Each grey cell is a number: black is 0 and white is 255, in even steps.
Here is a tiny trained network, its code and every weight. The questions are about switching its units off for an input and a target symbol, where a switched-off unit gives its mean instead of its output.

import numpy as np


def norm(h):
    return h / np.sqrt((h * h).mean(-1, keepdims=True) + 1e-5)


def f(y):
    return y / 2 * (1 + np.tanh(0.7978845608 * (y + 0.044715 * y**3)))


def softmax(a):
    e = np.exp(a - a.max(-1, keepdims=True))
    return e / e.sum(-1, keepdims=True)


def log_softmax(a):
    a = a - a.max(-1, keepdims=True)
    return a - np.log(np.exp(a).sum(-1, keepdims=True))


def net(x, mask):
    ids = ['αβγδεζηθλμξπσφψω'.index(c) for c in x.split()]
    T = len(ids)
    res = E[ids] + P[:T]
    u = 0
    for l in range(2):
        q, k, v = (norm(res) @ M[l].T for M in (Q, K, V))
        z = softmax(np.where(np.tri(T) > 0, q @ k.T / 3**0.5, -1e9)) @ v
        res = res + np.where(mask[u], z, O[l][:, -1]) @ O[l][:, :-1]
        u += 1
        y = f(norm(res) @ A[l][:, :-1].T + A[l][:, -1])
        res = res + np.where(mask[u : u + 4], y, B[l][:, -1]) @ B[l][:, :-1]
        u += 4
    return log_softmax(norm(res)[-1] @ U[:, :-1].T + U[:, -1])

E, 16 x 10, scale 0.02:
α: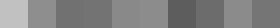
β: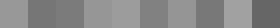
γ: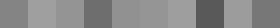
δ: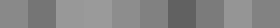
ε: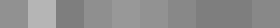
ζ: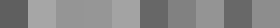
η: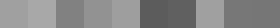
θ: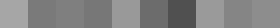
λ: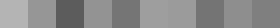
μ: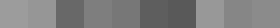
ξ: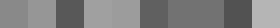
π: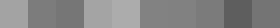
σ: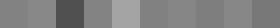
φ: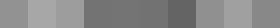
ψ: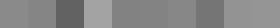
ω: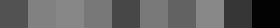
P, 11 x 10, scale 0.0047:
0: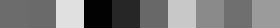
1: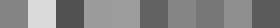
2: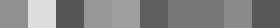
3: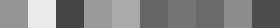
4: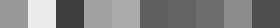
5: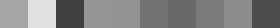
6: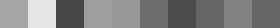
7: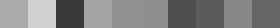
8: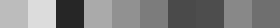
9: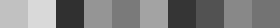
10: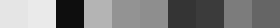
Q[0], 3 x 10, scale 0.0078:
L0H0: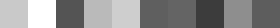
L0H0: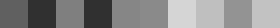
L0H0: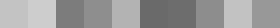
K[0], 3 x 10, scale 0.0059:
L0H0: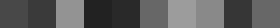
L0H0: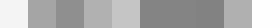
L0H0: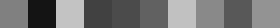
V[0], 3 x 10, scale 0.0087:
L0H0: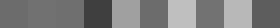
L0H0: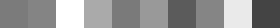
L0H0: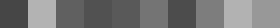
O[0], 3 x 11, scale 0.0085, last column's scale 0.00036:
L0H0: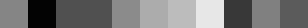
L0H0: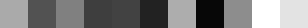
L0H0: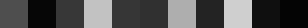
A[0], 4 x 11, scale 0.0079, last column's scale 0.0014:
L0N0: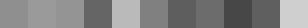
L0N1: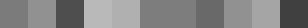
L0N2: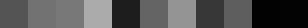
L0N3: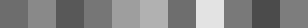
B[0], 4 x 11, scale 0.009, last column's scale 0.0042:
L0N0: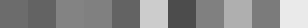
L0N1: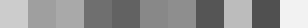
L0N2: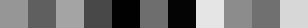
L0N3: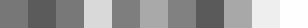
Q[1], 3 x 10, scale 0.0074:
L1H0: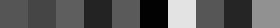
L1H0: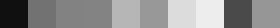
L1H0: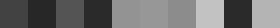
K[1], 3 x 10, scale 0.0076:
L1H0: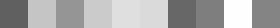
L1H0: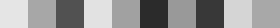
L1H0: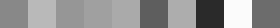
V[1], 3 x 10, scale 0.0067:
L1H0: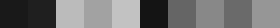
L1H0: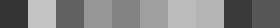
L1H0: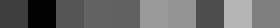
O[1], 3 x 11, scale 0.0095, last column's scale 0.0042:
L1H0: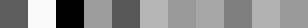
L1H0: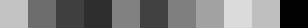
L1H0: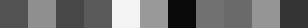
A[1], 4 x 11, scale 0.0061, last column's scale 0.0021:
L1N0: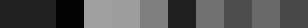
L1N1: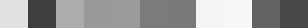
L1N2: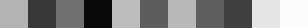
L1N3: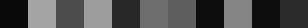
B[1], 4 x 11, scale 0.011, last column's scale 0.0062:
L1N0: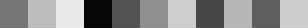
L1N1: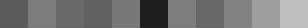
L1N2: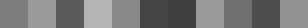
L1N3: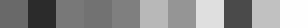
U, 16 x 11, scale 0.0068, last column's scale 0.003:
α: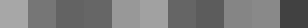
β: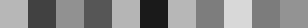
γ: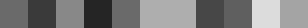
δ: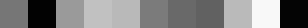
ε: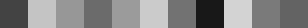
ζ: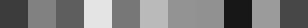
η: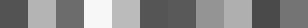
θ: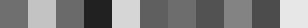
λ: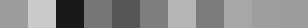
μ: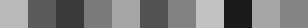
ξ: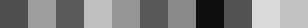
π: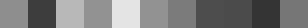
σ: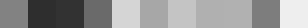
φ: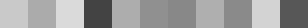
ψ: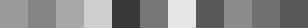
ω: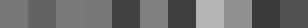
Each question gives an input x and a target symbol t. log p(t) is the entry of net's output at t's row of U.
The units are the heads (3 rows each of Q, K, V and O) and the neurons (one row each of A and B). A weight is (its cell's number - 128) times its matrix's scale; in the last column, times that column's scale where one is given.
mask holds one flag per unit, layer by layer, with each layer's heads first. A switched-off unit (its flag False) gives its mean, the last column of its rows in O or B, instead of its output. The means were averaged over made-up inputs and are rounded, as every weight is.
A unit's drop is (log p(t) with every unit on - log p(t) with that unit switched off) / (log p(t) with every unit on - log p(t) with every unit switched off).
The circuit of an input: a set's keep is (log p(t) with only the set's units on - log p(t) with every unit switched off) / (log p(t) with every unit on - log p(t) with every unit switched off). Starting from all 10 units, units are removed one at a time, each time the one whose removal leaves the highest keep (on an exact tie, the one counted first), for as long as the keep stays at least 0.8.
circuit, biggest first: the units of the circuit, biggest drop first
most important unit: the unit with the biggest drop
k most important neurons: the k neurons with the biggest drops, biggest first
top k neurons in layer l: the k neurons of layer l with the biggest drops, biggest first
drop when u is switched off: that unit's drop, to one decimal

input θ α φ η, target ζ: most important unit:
L1H0
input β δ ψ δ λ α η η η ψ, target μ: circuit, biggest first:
[L0H0 L1N2]
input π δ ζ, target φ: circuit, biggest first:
[L0H0 L1H0]
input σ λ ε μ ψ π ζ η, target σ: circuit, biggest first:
[L0H0 L1H0]
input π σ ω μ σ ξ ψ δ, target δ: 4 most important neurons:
[L0N2 L1N0 L1N3 L1N2]
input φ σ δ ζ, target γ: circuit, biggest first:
[L0H0 L1H0 L1N3 L1N0]
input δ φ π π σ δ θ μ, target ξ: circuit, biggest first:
[L0H0 L1H0]
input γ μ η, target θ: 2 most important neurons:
[L1N0 L1N2]
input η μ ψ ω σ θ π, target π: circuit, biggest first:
[L0N2 L1H0]
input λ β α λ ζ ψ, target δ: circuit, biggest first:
[L0H0 L0N3 L1H0]
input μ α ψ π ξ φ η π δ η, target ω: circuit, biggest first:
[L0H0 L0N2]
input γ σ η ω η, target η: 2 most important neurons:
[L1N0 L0N2]
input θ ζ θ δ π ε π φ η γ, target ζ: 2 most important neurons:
[L0N1 L1N3]
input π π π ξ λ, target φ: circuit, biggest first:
[L0H0]
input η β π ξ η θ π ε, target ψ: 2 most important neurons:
[L0N3 L0N1]
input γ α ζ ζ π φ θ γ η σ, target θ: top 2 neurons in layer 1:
[L1N0 L1N2]
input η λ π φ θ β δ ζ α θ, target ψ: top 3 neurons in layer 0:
[L0N3 L0N1 L0N2]
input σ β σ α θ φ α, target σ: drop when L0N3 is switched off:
0.1
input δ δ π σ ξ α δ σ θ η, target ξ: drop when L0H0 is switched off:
0.6
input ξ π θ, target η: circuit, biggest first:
[L0H0]
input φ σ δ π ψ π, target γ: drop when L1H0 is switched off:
0.6
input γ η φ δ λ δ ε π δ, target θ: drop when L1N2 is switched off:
0.2
